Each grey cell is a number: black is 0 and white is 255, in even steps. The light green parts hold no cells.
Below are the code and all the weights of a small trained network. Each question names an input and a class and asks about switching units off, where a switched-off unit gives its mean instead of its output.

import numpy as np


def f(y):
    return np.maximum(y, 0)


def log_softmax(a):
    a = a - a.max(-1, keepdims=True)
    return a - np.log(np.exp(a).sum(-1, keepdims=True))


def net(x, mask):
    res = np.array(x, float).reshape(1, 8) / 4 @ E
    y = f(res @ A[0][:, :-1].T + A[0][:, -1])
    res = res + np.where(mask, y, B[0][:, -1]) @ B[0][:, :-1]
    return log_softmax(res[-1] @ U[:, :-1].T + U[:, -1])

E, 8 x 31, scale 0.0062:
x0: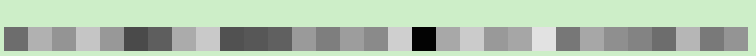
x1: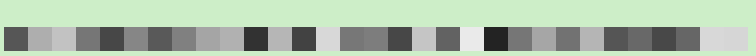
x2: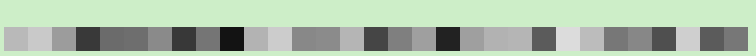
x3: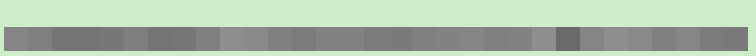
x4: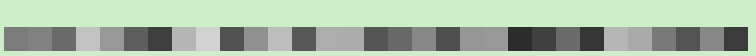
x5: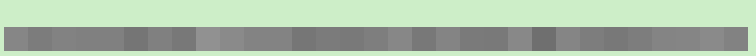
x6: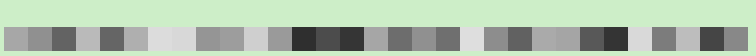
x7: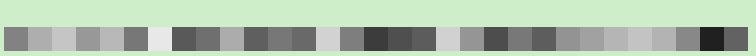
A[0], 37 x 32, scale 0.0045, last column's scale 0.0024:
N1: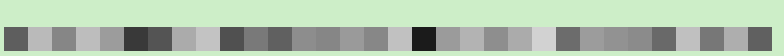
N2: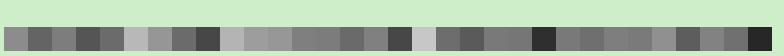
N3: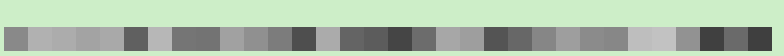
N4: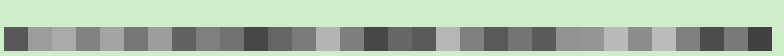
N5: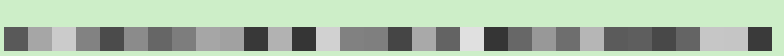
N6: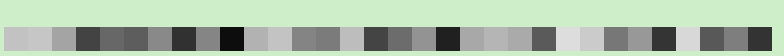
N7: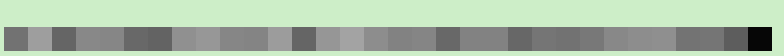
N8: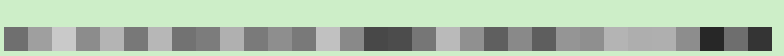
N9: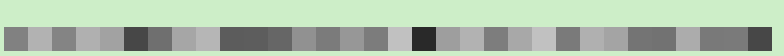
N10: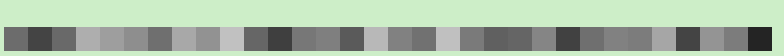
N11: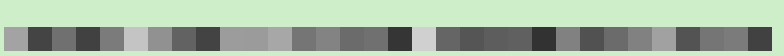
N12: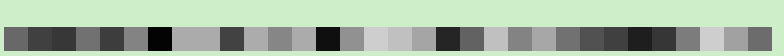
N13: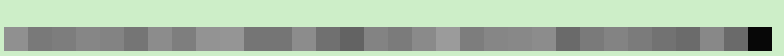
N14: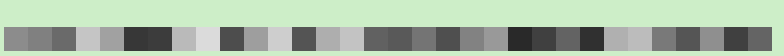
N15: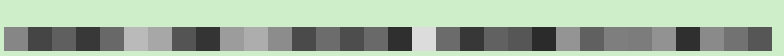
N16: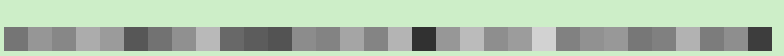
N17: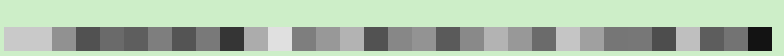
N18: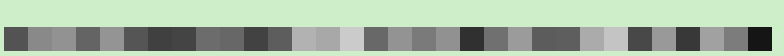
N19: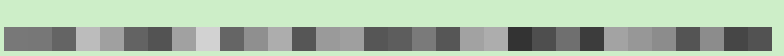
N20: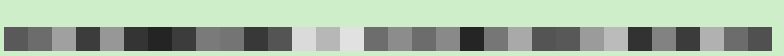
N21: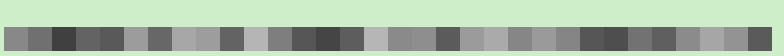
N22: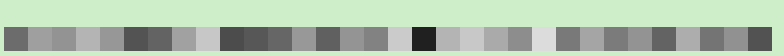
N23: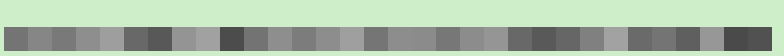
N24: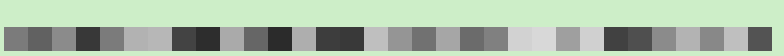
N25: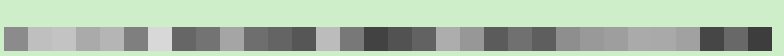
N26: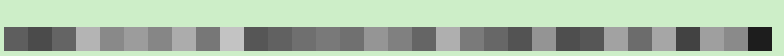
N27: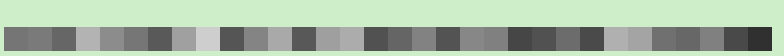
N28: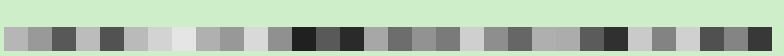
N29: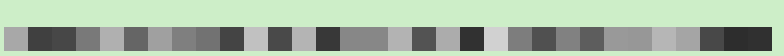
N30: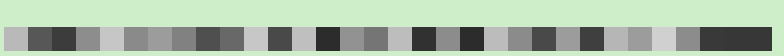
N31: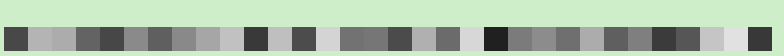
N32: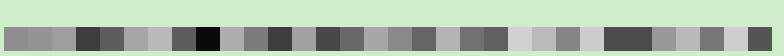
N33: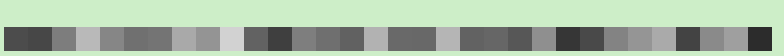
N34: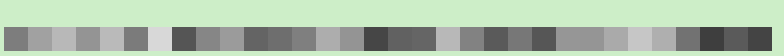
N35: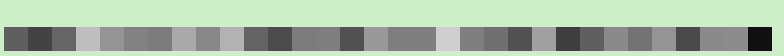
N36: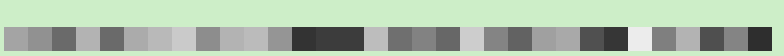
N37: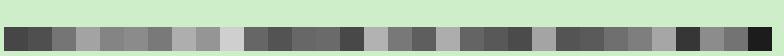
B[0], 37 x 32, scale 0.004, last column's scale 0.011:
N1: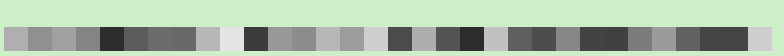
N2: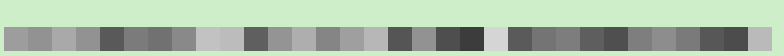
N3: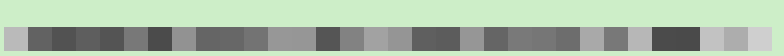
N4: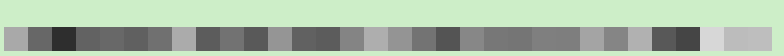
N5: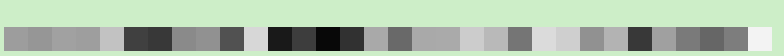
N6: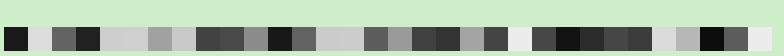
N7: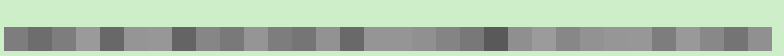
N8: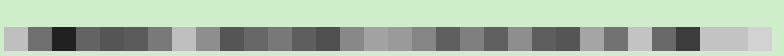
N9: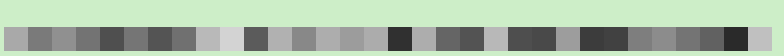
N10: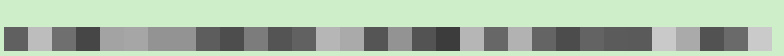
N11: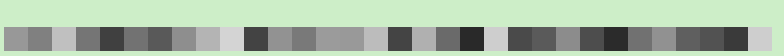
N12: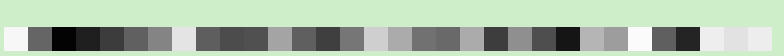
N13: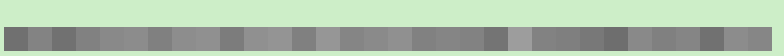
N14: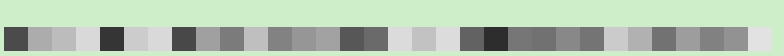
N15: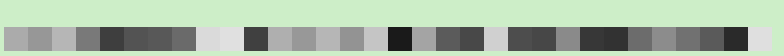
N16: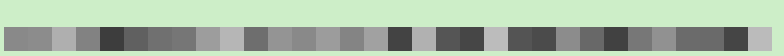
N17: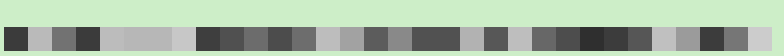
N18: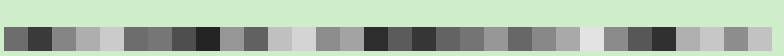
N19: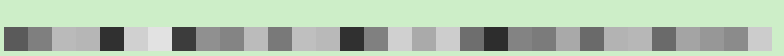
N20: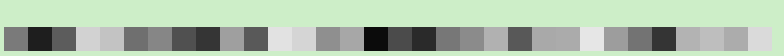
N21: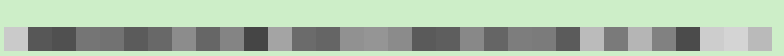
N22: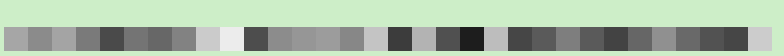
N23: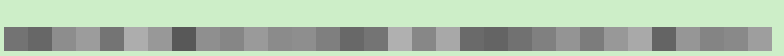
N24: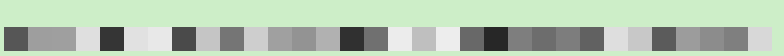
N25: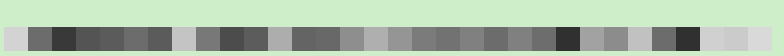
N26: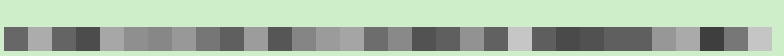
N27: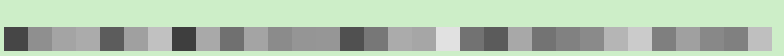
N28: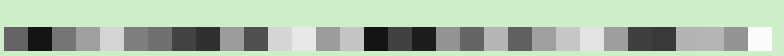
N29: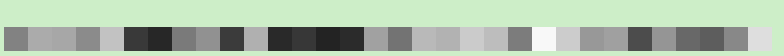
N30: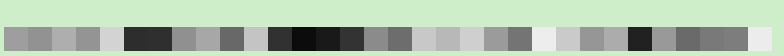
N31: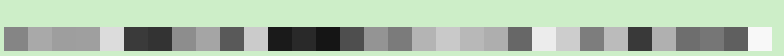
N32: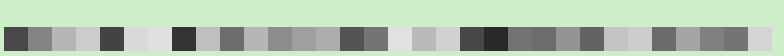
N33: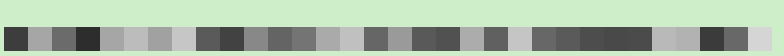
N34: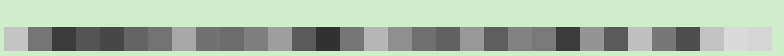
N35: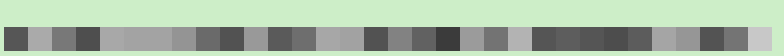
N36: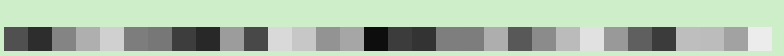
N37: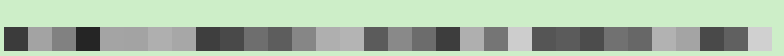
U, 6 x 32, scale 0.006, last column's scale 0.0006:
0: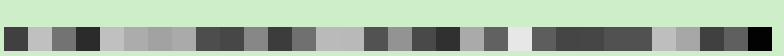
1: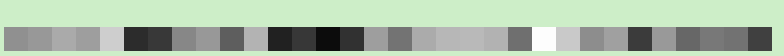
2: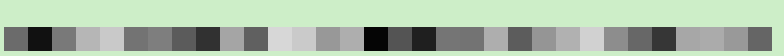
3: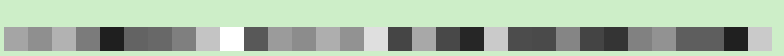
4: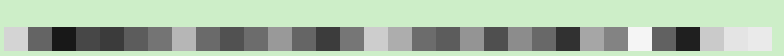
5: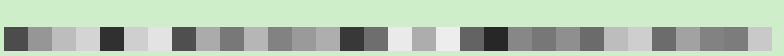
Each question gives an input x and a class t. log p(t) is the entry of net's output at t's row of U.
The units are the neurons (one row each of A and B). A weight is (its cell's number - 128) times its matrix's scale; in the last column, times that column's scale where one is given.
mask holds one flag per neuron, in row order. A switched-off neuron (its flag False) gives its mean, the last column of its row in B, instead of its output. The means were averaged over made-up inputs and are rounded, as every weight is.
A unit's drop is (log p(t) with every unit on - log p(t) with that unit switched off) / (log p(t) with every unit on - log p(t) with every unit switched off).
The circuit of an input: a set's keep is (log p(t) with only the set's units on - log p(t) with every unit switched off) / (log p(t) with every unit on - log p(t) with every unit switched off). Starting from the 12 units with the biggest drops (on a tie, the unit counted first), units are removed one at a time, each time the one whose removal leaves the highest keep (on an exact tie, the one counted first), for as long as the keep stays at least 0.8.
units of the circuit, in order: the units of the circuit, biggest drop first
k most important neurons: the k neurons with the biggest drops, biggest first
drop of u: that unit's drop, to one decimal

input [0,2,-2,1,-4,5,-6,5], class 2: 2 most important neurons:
[N20, N18]
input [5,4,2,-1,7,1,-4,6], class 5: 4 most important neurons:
[N14, N12, N19, N27]
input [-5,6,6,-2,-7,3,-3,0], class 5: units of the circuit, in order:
[N32]
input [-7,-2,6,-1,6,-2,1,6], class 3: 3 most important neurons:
[N15, N11, N2]
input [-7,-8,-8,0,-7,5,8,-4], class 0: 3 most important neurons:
[N37, N33, N10]
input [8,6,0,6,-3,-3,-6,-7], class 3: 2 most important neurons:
[N1, N22]
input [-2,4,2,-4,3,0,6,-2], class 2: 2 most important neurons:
[N28, N36]
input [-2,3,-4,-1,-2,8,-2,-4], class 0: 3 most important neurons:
[N25, N34, N8]
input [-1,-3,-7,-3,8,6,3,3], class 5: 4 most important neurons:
[N14, N19, N6, N27]
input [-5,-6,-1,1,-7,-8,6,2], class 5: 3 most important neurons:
[N24, N32, N31]
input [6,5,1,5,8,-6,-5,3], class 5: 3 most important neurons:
[N14, N19, N27]
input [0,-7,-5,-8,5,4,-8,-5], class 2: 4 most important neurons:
[N20, N18, N31, N5]
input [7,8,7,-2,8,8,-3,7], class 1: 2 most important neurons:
[N5, N31]
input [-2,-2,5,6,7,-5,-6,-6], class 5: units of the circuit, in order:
[N14]
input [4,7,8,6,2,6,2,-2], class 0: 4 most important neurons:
[N6, N17, N30, N29]
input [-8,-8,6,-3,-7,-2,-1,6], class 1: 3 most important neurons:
[N30, N29, N1]
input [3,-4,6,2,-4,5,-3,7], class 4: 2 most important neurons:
[N34, N25]
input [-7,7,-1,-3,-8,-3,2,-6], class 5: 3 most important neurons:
[N24, N32, N30]
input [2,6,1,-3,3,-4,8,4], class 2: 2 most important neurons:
[N28, N36]
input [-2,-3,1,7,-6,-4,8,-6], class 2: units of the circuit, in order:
[N28]
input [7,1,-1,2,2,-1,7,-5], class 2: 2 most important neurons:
[N28, N36]
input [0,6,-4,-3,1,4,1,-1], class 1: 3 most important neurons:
[N31, N5, N6]
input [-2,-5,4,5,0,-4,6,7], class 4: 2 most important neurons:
[N25, N34]
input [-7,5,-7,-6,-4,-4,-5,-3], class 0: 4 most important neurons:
[N33, N37, N10, N26]
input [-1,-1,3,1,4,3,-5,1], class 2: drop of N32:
0.2
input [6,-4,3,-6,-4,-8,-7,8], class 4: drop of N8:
0.4
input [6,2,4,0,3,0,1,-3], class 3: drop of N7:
0.0
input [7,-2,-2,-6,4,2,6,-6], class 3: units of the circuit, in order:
[N1]
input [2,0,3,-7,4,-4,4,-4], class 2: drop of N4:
0.1
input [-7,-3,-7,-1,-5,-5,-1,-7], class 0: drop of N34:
0.1
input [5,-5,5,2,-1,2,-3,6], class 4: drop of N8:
0.3
